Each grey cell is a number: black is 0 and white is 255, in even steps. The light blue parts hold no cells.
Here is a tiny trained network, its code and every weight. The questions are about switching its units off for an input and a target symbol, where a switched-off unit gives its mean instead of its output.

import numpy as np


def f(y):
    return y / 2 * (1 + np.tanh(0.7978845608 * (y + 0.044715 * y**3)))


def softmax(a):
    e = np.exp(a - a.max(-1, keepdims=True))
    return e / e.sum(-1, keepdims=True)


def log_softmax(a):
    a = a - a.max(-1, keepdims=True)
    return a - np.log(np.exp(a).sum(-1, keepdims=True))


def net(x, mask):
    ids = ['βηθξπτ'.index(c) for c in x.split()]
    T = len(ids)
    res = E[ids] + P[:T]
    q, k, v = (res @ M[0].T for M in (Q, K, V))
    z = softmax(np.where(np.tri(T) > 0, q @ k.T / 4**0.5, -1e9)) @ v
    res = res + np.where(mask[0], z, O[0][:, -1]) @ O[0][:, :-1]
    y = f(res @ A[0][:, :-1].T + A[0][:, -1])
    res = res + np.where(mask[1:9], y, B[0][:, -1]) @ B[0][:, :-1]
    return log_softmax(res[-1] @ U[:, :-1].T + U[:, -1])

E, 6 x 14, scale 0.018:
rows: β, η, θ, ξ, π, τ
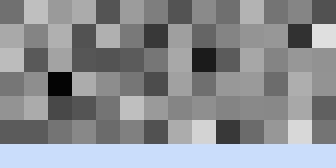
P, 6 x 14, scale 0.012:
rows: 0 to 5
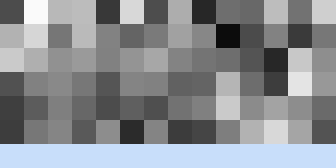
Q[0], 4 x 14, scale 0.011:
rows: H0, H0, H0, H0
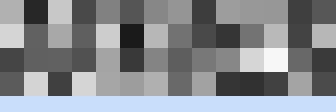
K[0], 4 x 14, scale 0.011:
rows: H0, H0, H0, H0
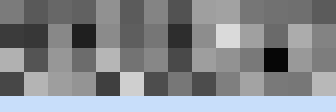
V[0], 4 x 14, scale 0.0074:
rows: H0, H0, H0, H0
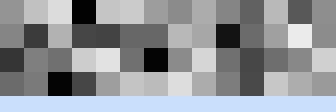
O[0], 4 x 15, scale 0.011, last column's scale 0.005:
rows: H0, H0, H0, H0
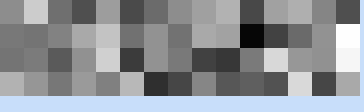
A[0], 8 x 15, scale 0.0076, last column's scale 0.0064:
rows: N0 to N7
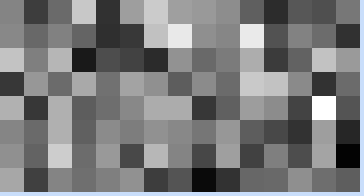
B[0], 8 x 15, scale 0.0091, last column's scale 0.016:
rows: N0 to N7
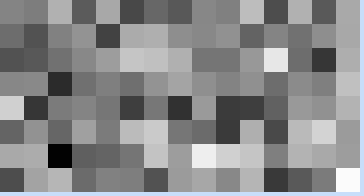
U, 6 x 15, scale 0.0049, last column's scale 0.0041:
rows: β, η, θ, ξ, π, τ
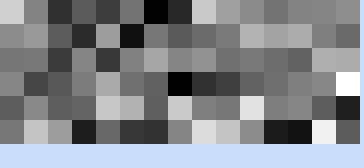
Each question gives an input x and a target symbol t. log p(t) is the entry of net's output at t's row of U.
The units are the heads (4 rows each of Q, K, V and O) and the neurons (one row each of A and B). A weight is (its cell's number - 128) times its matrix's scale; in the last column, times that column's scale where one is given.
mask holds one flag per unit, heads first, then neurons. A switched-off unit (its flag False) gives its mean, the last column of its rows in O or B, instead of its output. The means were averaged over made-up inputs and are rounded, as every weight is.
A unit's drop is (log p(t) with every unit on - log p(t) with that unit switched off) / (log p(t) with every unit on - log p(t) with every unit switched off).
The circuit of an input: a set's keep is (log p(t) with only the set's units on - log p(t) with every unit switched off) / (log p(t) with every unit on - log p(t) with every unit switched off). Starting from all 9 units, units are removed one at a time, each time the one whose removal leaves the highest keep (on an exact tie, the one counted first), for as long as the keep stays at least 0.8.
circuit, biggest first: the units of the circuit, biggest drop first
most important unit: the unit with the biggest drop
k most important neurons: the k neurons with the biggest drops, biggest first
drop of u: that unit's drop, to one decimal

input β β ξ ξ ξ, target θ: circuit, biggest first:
H0, N1
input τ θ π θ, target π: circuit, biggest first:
N2, H0
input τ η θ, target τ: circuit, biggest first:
H0, N7, N6
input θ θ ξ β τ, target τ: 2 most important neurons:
N0, N2
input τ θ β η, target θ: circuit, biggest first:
H0, N2, N5, N7
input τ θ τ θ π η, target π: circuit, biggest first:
H0, N2
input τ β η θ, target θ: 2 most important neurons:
N6, N5
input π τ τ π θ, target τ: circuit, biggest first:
H0, N7, N2
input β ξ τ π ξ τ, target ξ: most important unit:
H0
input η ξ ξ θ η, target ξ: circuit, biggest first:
N4, H0
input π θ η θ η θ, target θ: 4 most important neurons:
N6, N5, N2, N1
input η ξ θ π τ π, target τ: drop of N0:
0.2
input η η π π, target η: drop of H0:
1.0
